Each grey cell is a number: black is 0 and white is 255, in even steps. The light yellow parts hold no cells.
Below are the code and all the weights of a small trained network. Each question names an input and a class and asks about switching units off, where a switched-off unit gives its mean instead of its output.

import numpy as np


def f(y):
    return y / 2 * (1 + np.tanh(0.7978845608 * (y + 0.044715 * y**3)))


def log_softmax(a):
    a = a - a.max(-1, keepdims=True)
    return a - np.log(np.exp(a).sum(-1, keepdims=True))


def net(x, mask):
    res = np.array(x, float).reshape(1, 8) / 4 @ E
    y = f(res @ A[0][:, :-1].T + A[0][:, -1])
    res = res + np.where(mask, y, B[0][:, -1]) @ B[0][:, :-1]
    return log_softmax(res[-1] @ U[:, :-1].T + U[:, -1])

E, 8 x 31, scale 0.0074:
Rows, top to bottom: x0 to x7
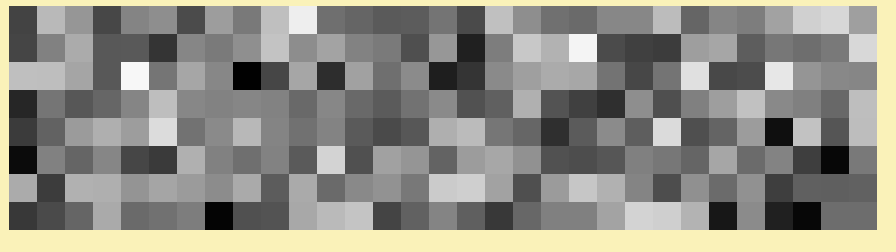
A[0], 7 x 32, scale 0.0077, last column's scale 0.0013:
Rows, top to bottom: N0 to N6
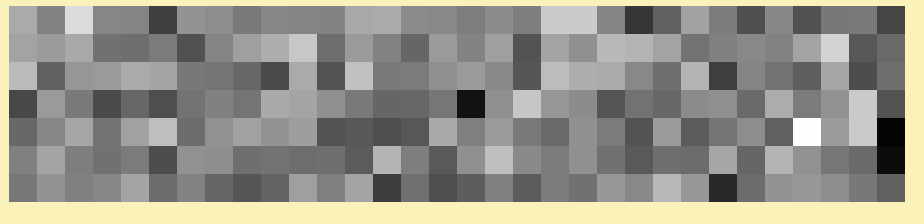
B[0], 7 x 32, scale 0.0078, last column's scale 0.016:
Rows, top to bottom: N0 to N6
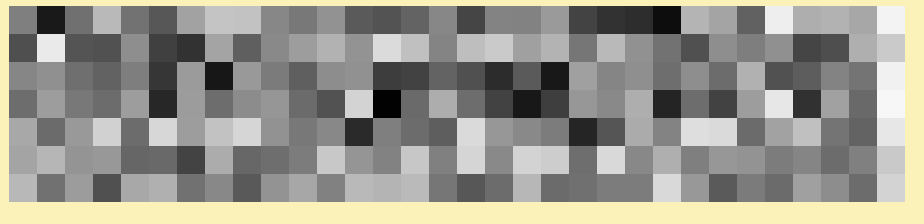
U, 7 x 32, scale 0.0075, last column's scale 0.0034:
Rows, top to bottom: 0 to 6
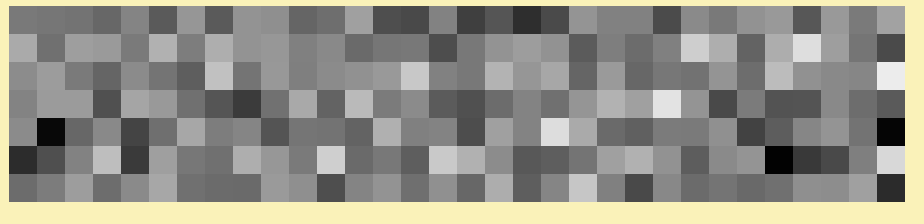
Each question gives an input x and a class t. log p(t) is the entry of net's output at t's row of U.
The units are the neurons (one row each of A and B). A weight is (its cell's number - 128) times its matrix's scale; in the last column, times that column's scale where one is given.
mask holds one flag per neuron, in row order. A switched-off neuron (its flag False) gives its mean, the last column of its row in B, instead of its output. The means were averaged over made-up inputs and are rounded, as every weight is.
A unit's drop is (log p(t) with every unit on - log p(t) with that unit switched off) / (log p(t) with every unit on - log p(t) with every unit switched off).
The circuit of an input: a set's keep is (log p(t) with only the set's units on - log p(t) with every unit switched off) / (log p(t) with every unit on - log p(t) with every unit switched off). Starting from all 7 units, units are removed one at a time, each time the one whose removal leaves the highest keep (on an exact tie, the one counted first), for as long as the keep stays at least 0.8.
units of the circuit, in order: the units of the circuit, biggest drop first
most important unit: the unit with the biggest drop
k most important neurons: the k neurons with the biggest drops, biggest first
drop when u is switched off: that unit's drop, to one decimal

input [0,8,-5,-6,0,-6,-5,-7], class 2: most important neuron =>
[N1]
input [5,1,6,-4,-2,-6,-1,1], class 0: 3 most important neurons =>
[N2, N0, N3]
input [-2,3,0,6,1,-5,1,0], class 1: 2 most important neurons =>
[N2, N3]
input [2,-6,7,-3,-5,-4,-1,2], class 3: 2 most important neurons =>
[N6, N2]
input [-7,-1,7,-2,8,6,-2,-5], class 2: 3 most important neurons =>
[N4, N0, N5]
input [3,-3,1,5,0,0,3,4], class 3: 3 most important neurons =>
[N0, N3, N4]
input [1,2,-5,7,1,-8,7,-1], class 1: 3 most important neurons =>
[N4, N3, N2]
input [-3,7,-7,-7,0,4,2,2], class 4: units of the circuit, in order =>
[N3, N0, N2]
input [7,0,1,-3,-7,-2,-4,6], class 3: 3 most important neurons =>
[N6, N1, N0]
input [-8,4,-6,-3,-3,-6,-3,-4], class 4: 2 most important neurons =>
[N3, N4]
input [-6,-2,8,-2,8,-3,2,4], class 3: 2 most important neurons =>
[N6, N3]
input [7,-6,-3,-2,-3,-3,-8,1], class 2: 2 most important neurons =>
[N1, N2]
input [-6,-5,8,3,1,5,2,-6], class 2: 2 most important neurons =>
[N4, N5]
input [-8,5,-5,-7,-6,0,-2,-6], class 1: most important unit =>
N0
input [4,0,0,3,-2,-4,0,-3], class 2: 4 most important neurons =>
[N1, N0, N2, N3]
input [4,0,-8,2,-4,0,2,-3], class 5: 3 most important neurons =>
[N0, N6, N5]
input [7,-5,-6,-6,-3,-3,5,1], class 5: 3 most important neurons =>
[N2, N0, N6]
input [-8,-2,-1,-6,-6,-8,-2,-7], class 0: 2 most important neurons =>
[N2, N4]
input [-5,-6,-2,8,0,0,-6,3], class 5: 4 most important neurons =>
[N3, N0, N2, N6]
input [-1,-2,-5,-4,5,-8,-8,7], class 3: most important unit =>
N6
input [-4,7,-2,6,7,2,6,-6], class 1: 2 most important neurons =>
[N4, N2]
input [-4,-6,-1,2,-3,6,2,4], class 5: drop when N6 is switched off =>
0.1
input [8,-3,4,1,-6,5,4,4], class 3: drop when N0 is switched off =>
0.2
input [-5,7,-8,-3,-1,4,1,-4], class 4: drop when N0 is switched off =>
0.2
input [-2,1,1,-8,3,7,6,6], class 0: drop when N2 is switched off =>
0.3
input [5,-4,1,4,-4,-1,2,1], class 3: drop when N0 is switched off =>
0.5
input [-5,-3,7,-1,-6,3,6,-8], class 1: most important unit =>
N0
